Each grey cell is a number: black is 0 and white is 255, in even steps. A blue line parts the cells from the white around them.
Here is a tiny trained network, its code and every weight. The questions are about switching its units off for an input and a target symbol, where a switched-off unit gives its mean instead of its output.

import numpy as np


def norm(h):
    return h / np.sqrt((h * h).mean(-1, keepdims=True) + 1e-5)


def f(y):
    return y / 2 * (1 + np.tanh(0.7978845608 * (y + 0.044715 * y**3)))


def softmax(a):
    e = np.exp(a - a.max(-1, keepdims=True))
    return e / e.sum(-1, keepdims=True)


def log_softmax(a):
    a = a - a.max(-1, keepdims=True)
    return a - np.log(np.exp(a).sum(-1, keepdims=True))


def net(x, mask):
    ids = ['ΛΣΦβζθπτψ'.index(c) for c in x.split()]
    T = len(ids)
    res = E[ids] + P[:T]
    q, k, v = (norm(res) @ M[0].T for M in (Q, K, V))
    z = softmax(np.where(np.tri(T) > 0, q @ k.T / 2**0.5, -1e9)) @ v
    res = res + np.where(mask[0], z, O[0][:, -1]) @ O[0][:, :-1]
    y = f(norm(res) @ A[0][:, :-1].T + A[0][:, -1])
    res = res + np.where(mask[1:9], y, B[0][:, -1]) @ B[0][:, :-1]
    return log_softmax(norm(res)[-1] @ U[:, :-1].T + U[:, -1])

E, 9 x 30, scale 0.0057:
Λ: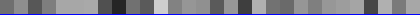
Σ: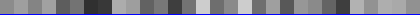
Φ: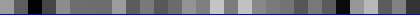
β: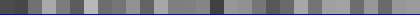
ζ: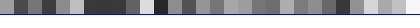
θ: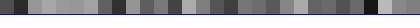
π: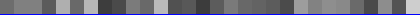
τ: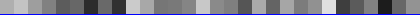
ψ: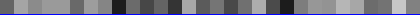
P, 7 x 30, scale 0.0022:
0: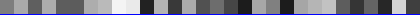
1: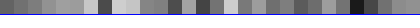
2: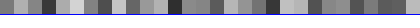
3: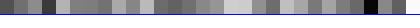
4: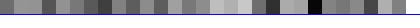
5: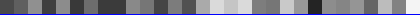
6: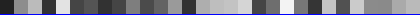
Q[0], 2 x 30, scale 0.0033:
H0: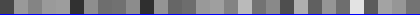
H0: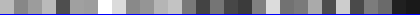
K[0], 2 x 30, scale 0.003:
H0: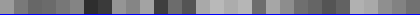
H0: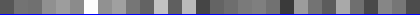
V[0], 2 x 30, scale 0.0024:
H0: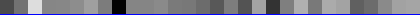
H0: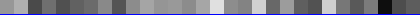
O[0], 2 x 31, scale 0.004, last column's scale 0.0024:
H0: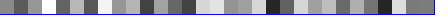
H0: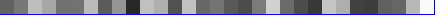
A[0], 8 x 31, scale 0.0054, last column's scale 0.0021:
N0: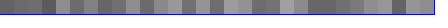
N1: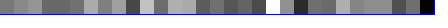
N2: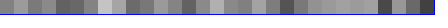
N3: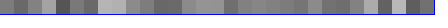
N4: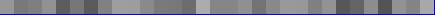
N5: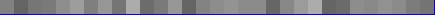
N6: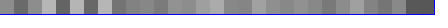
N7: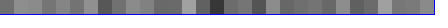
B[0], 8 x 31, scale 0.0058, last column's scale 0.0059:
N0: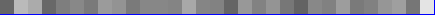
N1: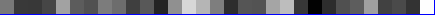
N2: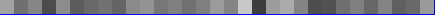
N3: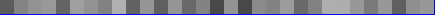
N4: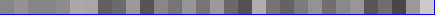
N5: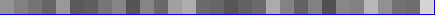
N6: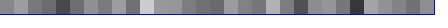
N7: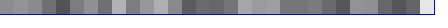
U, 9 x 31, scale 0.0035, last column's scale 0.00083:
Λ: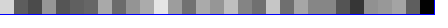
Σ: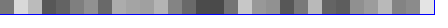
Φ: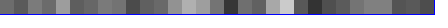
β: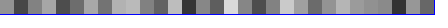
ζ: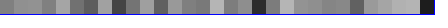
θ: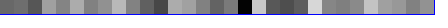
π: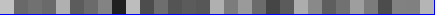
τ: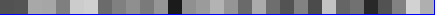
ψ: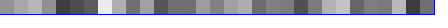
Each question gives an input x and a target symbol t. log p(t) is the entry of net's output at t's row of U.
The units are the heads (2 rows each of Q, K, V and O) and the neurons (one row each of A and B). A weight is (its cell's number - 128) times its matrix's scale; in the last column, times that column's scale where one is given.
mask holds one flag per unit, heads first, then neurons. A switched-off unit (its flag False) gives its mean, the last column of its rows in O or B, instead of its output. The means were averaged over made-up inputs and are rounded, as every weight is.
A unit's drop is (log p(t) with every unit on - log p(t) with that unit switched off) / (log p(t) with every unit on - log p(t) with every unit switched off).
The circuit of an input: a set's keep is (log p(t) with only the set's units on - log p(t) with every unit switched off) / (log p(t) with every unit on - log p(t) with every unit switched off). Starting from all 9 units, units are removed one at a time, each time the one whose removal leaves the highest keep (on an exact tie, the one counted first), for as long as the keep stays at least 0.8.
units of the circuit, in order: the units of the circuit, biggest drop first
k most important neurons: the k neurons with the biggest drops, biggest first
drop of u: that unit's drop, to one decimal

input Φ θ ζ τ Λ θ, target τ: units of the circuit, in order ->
(N1)
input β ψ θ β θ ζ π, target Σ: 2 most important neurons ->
(N1, N0)
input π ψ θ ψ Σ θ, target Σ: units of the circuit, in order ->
(N1, N7)
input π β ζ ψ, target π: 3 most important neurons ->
(N1, N0, N2)
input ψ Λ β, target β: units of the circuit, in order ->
(H0, N2, N1, N3)
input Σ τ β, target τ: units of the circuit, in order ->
(H0, N1)
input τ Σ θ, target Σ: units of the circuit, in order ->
(N7, N1)
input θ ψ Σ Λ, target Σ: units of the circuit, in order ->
(H0, N1)
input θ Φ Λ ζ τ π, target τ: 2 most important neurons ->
(N1, N5)
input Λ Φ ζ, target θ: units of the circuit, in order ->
(H0, N1, N2, N4)
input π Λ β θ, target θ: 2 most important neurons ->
(N5, N1)
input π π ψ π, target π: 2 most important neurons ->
(N1, N5)
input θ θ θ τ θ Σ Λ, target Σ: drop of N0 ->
0.1
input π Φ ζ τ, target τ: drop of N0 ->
0.0
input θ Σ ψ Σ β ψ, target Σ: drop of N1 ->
0.4
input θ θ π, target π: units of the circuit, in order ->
(H0)
